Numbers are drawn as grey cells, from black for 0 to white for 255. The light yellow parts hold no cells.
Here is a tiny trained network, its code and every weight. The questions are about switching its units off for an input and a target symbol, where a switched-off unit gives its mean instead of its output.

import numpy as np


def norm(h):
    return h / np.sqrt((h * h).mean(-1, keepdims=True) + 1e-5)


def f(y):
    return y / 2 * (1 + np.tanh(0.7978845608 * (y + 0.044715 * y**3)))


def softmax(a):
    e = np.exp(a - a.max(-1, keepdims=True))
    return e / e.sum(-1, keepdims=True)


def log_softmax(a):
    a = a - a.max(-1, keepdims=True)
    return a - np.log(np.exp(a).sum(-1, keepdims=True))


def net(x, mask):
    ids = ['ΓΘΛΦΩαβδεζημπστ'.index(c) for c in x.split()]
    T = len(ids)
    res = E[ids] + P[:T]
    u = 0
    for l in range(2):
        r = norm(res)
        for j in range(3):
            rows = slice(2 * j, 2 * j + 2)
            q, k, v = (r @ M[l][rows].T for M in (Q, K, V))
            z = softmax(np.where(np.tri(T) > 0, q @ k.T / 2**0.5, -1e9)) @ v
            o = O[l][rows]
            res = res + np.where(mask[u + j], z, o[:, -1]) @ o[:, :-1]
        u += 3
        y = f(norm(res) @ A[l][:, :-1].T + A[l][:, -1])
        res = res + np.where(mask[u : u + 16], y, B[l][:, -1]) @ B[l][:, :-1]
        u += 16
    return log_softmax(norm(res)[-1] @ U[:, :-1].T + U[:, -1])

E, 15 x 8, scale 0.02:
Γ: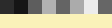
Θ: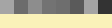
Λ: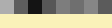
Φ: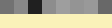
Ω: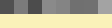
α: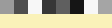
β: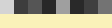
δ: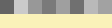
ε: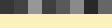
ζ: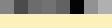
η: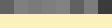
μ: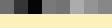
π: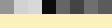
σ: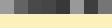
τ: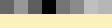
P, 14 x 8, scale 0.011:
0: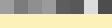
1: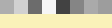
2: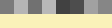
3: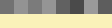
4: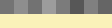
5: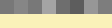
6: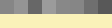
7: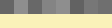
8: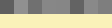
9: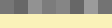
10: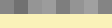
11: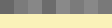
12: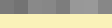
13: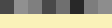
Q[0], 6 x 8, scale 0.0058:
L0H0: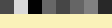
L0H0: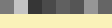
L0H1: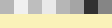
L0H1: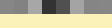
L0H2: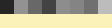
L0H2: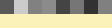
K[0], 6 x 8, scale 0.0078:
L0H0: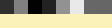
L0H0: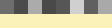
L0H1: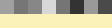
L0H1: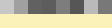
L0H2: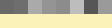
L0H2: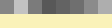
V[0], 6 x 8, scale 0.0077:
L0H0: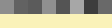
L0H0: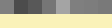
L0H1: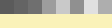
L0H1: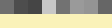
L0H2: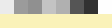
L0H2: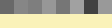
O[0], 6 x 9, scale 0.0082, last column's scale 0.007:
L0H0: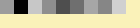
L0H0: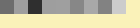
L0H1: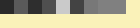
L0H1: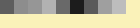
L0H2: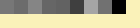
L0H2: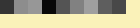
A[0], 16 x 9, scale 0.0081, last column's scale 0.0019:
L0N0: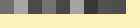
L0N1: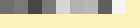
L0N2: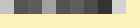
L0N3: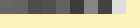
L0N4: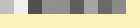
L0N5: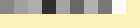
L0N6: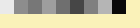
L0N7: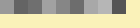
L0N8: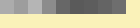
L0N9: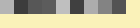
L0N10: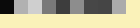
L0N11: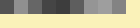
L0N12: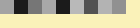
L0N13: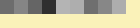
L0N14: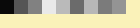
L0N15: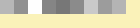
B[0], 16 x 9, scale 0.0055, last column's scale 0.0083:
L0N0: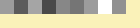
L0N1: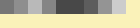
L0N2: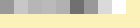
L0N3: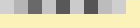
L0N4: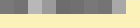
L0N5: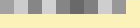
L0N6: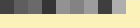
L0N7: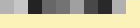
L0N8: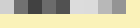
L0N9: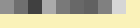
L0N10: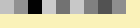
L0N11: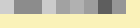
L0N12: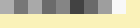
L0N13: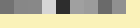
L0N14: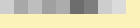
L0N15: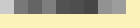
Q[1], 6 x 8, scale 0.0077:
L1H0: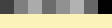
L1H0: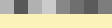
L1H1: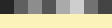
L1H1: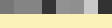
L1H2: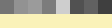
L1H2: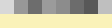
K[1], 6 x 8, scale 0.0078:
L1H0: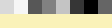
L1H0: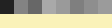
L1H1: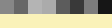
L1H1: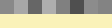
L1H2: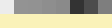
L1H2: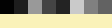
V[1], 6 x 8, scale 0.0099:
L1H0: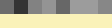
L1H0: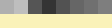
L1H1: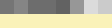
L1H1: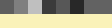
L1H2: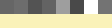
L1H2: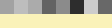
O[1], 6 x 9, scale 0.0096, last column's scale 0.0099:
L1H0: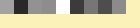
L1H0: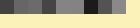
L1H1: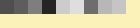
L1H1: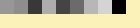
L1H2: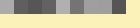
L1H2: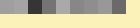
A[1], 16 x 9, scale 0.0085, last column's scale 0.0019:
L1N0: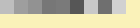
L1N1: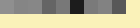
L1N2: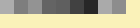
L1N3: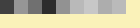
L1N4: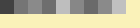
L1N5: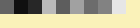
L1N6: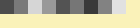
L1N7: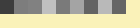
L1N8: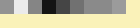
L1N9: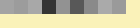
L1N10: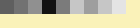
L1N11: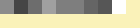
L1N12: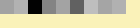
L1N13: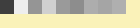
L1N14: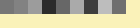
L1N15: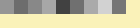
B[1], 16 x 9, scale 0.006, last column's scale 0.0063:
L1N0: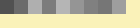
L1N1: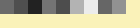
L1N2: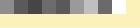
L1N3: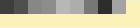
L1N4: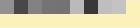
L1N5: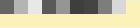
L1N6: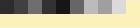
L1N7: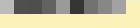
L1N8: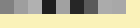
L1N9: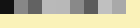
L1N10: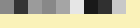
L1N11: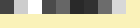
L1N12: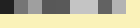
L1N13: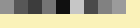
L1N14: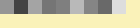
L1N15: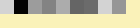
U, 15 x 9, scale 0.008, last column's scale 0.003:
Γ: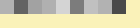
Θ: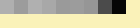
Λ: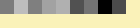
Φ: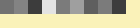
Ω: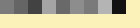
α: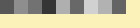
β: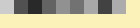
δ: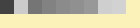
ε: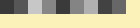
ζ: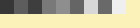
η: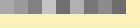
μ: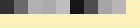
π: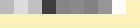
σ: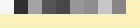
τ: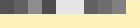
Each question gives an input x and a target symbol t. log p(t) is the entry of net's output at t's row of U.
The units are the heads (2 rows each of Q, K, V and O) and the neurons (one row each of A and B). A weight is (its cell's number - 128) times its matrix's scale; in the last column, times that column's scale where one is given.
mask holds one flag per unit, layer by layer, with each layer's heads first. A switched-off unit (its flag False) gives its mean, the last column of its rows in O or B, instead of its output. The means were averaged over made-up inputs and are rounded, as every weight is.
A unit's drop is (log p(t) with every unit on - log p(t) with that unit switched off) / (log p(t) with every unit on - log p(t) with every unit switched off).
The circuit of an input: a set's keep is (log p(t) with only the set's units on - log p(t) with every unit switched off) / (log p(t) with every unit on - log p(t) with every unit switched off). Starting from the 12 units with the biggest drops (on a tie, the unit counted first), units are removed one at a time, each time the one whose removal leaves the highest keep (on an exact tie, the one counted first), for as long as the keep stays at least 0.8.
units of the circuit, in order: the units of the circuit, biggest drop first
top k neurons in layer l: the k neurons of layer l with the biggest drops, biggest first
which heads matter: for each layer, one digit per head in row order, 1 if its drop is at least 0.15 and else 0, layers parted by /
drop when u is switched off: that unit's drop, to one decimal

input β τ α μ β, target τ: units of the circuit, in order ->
[L1H1 L0H1]
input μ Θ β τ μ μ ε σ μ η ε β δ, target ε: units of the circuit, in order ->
[L1H2 L1N6]
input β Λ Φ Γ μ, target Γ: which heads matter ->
000 / 100
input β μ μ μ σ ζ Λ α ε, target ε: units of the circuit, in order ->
[L1H2 L1N6 L1H1]
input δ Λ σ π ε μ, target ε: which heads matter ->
000 / 001
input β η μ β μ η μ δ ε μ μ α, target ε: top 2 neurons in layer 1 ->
[L1N6 L1N1]
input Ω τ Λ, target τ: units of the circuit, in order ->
[L1H1]
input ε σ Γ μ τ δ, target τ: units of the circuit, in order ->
[L1H1 L0N12]
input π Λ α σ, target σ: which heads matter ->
100 / 010
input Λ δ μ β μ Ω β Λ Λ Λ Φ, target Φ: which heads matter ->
010 / 110
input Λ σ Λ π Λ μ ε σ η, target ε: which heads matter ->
000 / 001
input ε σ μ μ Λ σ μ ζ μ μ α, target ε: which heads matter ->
001 / 001
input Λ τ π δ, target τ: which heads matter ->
000 / 010
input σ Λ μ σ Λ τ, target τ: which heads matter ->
000 / 000
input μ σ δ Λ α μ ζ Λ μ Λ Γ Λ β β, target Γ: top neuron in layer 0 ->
[L0N2]
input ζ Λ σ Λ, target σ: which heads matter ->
110 / 010
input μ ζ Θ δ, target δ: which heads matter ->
010 / 101
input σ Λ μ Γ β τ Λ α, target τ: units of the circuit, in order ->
[L1H1 L0H1 L1N10]
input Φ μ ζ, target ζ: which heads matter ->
010 / 000
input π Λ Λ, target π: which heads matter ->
010 / 100
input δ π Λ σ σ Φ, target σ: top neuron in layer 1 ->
[L1N15]
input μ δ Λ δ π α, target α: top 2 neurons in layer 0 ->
[L0N15 L0N14]
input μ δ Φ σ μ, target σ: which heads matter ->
010 / 100
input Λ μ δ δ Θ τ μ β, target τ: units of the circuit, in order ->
[L1H1 L0N12]
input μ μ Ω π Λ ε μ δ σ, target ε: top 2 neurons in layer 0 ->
[L0N10 L0N14]
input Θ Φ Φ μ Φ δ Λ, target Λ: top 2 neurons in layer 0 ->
[L0N5 L0N12]
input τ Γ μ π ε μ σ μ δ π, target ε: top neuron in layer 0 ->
[L0N14]
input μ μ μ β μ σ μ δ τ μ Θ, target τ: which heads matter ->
010 / 010
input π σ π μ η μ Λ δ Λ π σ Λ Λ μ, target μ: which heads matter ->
100 / 110
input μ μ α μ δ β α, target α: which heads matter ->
110 / 000
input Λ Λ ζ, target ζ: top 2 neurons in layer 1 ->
[L1N12 L1N1]
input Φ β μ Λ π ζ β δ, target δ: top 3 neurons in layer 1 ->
[L1N13 L1N9 L1N11]
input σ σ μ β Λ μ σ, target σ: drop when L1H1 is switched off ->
0.2
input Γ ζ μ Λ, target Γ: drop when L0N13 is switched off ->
0.0
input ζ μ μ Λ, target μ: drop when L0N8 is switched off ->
-0.1
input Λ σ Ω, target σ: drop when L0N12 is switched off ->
0.2
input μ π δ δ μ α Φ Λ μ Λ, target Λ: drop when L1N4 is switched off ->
0.1
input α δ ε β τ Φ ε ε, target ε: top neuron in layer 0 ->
[L0N10]
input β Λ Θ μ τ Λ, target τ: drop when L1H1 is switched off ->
0.7
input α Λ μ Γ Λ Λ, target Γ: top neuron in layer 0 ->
[L0N2]
